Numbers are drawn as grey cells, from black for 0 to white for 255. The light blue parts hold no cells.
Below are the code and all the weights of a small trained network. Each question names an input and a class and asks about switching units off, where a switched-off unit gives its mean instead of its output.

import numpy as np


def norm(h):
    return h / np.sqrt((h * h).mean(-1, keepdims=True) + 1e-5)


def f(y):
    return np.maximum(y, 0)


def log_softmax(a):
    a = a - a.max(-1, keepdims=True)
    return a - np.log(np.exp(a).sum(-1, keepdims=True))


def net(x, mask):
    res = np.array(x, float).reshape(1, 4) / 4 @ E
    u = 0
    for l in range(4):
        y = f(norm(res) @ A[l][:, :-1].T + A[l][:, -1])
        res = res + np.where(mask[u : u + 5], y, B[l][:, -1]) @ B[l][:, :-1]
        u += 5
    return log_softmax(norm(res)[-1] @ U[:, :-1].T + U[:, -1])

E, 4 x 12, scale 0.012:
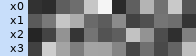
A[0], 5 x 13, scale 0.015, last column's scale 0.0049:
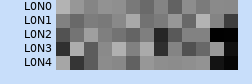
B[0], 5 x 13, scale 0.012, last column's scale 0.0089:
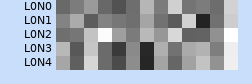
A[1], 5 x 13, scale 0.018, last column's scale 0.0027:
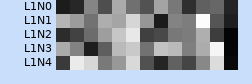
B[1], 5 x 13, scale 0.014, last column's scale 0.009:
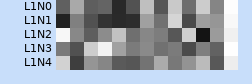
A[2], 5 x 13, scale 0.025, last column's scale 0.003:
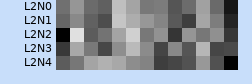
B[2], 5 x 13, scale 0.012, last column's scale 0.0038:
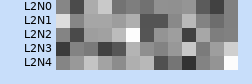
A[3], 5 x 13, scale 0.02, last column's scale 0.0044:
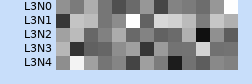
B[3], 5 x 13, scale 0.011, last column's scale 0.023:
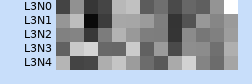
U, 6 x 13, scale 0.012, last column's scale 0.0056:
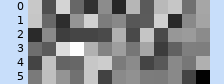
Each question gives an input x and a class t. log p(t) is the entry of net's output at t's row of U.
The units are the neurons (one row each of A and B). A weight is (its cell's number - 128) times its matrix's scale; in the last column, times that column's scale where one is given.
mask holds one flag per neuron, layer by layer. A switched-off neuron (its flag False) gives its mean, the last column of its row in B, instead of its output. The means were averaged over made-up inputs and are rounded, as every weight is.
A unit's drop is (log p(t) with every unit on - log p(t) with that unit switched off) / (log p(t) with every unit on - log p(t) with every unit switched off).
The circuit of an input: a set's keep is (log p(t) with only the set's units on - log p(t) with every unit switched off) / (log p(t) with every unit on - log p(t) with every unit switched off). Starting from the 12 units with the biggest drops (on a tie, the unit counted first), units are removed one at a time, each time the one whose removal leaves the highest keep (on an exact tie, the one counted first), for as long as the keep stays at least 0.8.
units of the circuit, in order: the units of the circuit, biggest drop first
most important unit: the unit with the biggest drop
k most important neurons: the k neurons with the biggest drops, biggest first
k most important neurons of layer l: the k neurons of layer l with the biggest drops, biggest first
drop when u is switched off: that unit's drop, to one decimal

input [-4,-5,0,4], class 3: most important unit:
L0N1
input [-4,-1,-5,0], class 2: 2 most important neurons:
[L0N1; L1N2]
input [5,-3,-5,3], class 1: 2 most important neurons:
[L1N2; L1N0]
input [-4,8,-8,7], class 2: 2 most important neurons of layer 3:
[L3N0; L3N3]
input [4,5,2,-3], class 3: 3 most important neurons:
[L0N2; L3N0; L2N3]
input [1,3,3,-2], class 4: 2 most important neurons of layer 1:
[L1N3; L1N4]
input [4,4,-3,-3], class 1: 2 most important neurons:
[L1N3; L3N1]
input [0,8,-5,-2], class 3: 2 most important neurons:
[L0N2; L1N0]
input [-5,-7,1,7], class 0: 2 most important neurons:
[L1N4; L0N3]
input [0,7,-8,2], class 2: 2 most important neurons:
[L1N1; L1N3]
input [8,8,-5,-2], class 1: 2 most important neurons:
[L1N2; L1N3]
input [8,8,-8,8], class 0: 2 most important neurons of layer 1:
[L1N4; L1N0]
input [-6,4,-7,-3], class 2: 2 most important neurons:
[L1N2; L0N1]
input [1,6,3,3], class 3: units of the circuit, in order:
[L0N2]
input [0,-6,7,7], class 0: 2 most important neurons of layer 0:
[L0N3; L0N0]
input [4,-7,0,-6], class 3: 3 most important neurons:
[L1N3; L0N3; L2N4]
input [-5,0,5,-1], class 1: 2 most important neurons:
[L1N1; L3N4]
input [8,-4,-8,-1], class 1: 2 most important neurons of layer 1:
[L1N2; L1N0]
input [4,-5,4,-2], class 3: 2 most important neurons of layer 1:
[L1N3; L1N1]
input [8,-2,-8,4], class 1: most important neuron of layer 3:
[L3N2]
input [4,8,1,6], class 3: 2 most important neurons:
[L0N2; L0N4]
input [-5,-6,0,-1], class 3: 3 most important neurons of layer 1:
[L1N3; L1N2; L1N1]
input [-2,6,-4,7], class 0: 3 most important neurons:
[L1N4; L0N3; L1N3]
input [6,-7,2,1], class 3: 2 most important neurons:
[L1N3; L2N4]
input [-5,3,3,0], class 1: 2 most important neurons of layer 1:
[L1N3; L1N1]
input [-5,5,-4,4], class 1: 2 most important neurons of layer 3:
[L3N4; L3N0]
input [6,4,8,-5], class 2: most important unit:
L1N0
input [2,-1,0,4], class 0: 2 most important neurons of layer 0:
[L0N2; L0N0]
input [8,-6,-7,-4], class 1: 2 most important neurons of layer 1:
[L1N2; L1N0]
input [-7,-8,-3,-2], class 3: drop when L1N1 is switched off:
0.1
